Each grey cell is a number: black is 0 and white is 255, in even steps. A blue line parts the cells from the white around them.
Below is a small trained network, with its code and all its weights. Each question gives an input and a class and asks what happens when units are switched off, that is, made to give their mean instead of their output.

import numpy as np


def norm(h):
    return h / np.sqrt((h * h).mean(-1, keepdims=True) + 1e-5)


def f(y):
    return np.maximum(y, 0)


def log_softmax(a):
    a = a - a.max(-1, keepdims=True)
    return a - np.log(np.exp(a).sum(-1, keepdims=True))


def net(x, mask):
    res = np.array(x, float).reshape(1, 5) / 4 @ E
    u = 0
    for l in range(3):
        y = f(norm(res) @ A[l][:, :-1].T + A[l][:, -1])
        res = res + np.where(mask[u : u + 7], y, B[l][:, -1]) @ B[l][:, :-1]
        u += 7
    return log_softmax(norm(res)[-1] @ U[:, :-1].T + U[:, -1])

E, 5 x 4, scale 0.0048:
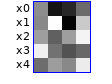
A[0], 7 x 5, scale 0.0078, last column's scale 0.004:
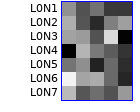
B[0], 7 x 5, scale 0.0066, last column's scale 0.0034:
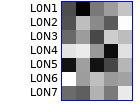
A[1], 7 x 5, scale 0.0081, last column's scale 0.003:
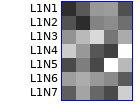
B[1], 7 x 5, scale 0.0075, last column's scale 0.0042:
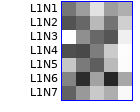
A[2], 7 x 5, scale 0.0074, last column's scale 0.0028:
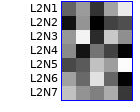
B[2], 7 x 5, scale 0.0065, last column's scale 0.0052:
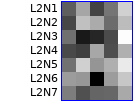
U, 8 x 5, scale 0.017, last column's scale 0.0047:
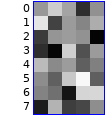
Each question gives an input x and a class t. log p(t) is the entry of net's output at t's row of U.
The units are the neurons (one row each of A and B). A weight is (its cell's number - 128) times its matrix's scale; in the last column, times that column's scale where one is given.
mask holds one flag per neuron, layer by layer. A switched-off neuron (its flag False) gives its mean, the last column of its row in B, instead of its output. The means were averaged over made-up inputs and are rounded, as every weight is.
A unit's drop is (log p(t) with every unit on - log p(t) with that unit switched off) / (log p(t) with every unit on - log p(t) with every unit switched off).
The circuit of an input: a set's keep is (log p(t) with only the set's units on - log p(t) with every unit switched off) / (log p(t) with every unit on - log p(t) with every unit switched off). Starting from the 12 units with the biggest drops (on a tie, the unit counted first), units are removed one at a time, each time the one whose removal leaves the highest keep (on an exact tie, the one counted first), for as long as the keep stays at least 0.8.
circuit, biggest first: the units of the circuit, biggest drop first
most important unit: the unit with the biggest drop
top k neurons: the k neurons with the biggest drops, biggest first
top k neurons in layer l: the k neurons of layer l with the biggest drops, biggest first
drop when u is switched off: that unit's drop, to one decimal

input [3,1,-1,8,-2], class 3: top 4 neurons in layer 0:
(L0N7, L0N1, L0N3, L0N6)
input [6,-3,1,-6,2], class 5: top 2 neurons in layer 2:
(L2N5, L2N3)
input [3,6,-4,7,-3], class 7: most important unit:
L2N2
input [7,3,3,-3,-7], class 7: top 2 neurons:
(L0N5, L0N2)
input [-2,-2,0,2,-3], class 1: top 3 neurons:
(L0N6, L2N6, L0N5)
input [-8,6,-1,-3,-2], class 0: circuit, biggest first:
(L0N4, L1N3)
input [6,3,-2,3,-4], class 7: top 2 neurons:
(L0N5, L0N2)
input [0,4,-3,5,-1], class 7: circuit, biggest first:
(L0N5, L2N2)
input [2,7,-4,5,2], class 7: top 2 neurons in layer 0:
(L0N5, L0N2)
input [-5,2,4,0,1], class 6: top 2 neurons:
(L0N4, L0N3)
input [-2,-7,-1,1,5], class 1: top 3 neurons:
(L1N3, L0N1, L1N4)
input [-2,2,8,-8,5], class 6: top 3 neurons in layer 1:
(L1N5, L1N7, L1N2)
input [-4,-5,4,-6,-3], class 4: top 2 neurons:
(L1N3, L1N4)
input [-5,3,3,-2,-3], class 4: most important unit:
L1N3
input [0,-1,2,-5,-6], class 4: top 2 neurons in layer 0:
(L0N5, L0N4)
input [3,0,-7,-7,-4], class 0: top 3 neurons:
(L0N4, L2N3, L1N7)
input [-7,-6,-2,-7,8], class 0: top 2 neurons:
(L1N3, L0N4)
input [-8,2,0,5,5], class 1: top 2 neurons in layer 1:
(L1N6, L1N3)
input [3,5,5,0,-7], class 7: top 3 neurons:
(L0N2, L0N5, L2N2)
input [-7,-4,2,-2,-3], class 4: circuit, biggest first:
(L1N3)
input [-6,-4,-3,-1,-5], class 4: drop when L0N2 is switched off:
0.2
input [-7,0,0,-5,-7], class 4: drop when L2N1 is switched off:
0.1
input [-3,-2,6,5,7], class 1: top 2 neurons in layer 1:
(L1N4, L1N6)
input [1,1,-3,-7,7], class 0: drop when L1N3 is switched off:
0.1
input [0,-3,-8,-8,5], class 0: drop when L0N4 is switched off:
0.2
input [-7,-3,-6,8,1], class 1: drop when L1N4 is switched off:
0.1
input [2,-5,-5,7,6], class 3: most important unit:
L0N1
